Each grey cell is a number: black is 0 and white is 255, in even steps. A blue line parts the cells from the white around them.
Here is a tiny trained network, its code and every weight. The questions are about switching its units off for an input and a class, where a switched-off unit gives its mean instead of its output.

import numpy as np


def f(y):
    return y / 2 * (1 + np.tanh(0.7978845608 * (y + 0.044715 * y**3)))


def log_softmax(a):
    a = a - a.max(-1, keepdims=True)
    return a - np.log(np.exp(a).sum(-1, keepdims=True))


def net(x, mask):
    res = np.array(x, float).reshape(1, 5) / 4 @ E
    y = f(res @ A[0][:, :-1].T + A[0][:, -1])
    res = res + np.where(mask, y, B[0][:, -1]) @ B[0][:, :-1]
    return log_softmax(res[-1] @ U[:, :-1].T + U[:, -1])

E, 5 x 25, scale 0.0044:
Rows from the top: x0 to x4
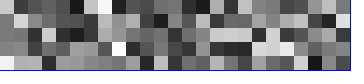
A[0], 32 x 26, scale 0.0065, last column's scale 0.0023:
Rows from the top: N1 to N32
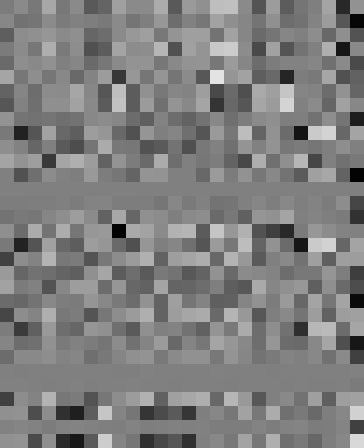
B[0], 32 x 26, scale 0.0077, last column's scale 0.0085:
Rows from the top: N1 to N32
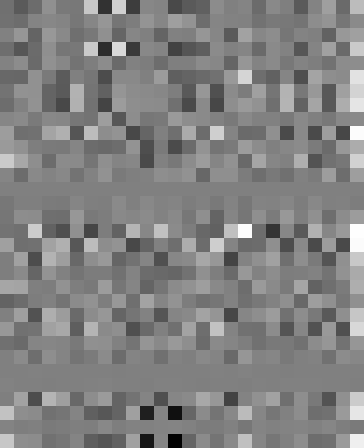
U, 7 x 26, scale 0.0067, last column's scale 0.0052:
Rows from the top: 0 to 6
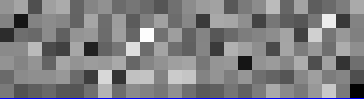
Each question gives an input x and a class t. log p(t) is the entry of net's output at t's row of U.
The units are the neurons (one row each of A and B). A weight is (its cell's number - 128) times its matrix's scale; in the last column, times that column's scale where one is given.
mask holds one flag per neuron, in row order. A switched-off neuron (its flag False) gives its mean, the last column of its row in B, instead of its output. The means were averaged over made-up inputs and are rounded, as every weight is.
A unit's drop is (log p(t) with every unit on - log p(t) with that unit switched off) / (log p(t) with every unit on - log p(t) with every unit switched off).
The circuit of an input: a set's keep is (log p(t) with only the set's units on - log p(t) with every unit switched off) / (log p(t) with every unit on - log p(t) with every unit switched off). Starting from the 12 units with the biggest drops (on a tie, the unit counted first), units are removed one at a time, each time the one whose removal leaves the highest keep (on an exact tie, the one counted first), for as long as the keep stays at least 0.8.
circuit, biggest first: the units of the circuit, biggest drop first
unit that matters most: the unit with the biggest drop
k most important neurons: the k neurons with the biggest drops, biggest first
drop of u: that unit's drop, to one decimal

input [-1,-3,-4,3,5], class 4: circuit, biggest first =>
(N32, N30, N12)
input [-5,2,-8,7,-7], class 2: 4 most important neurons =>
(N32, N30, N17, N22)
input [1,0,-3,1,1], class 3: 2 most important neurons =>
(N10, N18)
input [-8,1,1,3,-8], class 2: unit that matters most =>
N8
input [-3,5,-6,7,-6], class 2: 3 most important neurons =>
(N32, N30, N17)
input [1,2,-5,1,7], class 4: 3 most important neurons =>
(N17, N32, N30)
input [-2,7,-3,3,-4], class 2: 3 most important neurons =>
(N17, N32, N30)
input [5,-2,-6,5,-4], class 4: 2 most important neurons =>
(N17, N6)
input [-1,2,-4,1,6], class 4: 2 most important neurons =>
(N17, N32)
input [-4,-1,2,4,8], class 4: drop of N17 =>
0.2
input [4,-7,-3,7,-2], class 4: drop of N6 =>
0.3
